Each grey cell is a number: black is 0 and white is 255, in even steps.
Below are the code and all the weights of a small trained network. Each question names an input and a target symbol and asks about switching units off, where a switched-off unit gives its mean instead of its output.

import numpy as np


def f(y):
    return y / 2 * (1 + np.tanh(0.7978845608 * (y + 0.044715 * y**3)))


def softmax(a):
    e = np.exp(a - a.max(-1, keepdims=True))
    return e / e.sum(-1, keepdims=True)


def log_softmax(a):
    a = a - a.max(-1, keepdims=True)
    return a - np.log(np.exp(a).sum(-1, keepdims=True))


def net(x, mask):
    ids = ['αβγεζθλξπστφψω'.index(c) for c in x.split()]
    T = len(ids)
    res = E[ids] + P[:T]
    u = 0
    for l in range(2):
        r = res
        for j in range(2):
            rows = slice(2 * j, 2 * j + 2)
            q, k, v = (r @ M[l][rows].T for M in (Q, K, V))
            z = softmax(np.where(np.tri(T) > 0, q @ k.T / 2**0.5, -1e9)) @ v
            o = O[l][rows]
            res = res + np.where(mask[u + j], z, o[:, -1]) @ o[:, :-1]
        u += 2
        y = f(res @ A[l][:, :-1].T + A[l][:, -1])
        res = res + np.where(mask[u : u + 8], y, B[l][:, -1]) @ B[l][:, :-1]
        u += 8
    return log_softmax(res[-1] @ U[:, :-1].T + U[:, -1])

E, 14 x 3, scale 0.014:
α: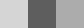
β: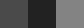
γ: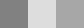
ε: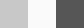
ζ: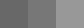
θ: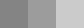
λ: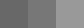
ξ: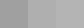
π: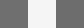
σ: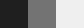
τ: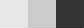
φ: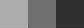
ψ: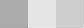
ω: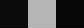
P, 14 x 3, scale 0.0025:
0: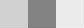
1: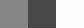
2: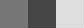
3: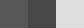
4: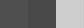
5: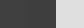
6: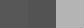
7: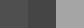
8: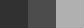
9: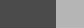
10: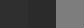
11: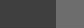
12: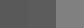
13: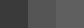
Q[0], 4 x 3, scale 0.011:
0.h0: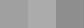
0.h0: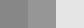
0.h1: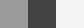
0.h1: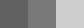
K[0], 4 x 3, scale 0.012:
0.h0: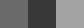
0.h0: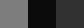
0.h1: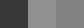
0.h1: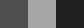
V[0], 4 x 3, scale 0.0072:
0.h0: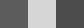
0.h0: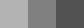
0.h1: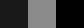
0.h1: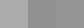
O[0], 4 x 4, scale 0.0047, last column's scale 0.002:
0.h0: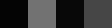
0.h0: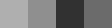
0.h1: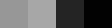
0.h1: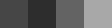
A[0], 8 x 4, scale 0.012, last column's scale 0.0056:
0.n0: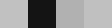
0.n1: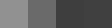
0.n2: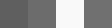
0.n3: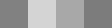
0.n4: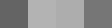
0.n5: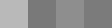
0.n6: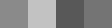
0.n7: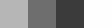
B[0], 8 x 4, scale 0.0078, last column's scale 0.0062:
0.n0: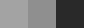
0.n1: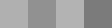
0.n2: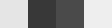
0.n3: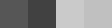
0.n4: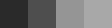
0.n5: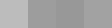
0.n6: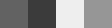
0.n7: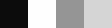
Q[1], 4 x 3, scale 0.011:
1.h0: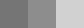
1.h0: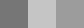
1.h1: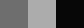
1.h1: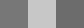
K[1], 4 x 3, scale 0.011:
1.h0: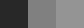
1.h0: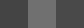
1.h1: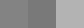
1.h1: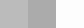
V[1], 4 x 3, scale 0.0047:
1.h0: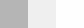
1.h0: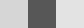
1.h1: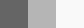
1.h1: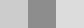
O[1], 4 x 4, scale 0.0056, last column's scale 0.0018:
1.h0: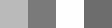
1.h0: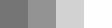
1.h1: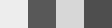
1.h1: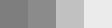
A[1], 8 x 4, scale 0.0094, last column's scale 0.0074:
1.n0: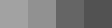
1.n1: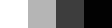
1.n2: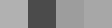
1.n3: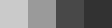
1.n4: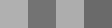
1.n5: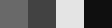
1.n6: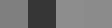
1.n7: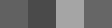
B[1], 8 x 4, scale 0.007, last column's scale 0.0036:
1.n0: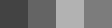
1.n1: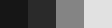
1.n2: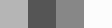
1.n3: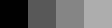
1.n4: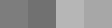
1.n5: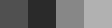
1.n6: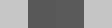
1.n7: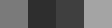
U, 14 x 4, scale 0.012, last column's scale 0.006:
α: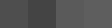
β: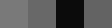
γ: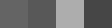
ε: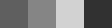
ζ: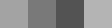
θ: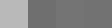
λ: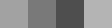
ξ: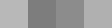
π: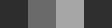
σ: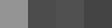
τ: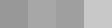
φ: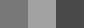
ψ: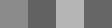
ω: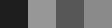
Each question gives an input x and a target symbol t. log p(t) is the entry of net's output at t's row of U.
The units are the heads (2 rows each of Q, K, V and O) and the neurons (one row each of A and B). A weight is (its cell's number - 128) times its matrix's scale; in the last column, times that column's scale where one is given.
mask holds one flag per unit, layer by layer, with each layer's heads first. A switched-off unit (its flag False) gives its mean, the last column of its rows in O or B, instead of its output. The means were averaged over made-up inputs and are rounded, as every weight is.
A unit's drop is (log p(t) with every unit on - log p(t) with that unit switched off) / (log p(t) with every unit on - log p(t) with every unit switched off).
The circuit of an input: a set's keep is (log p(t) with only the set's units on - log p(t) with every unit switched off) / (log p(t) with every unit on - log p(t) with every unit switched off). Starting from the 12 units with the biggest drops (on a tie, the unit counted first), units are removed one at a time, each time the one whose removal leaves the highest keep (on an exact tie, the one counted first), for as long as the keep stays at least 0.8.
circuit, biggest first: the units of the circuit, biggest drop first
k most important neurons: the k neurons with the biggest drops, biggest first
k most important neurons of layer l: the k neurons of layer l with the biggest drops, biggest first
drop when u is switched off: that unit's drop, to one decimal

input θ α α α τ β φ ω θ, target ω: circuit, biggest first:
(0.h1, 0.n2, 1.h0, 1.n2)
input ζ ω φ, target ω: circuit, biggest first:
(0.n7, 0.n2)
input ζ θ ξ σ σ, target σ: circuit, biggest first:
(0.n2, 1.n6, 0.n7)
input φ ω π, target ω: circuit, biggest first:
(0.h0, 0.n2)
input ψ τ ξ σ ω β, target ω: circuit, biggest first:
(0.h1, 0.n2, 0.n7)
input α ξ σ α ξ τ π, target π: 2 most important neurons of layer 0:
(0.n0, 0.n3)
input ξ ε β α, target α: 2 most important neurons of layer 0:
(0.n0, 0.n2)
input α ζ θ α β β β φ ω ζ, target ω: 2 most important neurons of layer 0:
(0.n2, 0.n0)
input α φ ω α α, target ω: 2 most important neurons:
(0.n7, 1.n1)
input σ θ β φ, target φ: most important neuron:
(0.n2)
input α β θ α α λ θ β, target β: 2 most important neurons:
(0.n0, 0.n2)
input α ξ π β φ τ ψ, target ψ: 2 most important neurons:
(0.n3, 0.n4)
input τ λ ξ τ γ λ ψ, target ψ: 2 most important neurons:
(0.n3, 0.n0)
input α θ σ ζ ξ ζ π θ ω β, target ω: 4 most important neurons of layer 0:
(0.n2, 0.n7, 0.n0, 0.n5)
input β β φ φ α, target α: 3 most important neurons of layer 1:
(1.n1, 1.n3, 1.n0)
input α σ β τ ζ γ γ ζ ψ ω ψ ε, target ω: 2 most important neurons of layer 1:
(1.n2, 1.n6)
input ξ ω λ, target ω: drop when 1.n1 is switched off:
-0.1
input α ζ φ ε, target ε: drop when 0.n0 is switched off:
0.1
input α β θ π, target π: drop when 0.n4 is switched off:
0.2
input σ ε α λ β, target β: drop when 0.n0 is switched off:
0.4
